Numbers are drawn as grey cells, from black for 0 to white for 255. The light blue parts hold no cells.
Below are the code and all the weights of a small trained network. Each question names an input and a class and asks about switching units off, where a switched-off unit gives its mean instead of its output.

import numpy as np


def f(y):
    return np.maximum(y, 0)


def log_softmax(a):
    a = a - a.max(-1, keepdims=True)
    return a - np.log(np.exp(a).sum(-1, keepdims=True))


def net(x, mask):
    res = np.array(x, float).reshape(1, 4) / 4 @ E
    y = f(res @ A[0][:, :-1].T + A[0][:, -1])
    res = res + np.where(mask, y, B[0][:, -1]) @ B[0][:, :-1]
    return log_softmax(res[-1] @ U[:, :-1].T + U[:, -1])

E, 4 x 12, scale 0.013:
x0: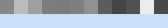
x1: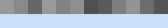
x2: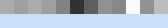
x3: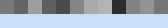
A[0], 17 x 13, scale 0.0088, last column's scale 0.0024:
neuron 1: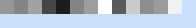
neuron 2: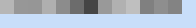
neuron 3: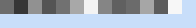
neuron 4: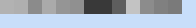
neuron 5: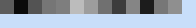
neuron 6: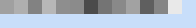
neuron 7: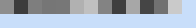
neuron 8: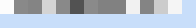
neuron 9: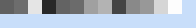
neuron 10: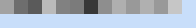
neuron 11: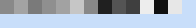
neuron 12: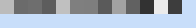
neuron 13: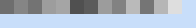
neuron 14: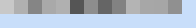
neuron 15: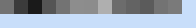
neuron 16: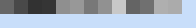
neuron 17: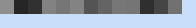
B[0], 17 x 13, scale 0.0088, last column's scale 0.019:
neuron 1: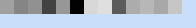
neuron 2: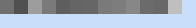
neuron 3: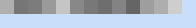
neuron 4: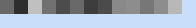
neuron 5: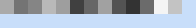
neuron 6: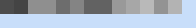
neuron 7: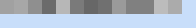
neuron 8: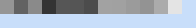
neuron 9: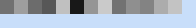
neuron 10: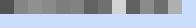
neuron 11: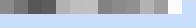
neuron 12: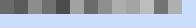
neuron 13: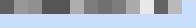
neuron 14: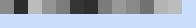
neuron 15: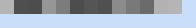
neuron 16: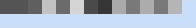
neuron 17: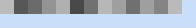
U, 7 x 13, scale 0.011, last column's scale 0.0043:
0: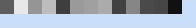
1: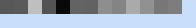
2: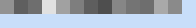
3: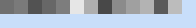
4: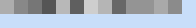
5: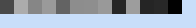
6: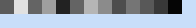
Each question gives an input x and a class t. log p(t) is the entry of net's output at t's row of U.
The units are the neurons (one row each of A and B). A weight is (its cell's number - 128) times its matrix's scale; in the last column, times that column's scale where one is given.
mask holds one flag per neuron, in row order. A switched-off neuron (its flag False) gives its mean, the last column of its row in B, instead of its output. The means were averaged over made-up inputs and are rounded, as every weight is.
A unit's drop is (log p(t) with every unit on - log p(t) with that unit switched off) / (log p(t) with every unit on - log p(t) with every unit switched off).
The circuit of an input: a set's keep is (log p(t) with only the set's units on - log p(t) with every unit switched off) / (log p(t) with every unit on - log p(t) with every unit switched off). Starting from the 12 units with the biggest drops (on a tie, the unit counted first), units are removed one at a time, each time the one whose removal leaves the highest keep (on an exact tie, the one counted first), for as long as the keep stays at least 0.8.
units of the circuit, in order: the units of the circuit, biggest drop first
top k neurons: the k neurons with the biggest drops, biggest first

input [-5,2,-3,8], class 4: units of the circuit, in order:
(neuron 1)
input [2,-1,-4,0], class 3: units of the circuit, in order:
(neuron 1; neuron 14)
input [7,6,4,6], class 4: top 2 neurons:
(neuron 11; neuron 1)
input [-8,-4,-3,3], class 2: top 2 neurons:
(neuron 16; neuron 15)
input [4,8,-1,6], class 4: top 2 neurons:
(neuron 16; neuron 13)
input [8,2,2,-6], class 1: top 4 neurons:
(neuron 4; neuron 14; neuron 3; neuron 5)
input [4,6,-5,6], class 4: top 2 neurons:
(neuron 11; neuron 16)
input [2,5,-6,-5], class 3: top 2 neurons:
(neuron 11; neuron 14)
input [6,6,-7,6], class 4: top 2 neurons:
(neuron 11; neuron 16)
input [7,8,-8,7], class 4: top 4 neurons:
(neuron 11; neuron 5; neuron 16; neuron 3)
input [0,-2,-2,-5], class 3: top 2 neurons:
(neuron 5; neuron 14)
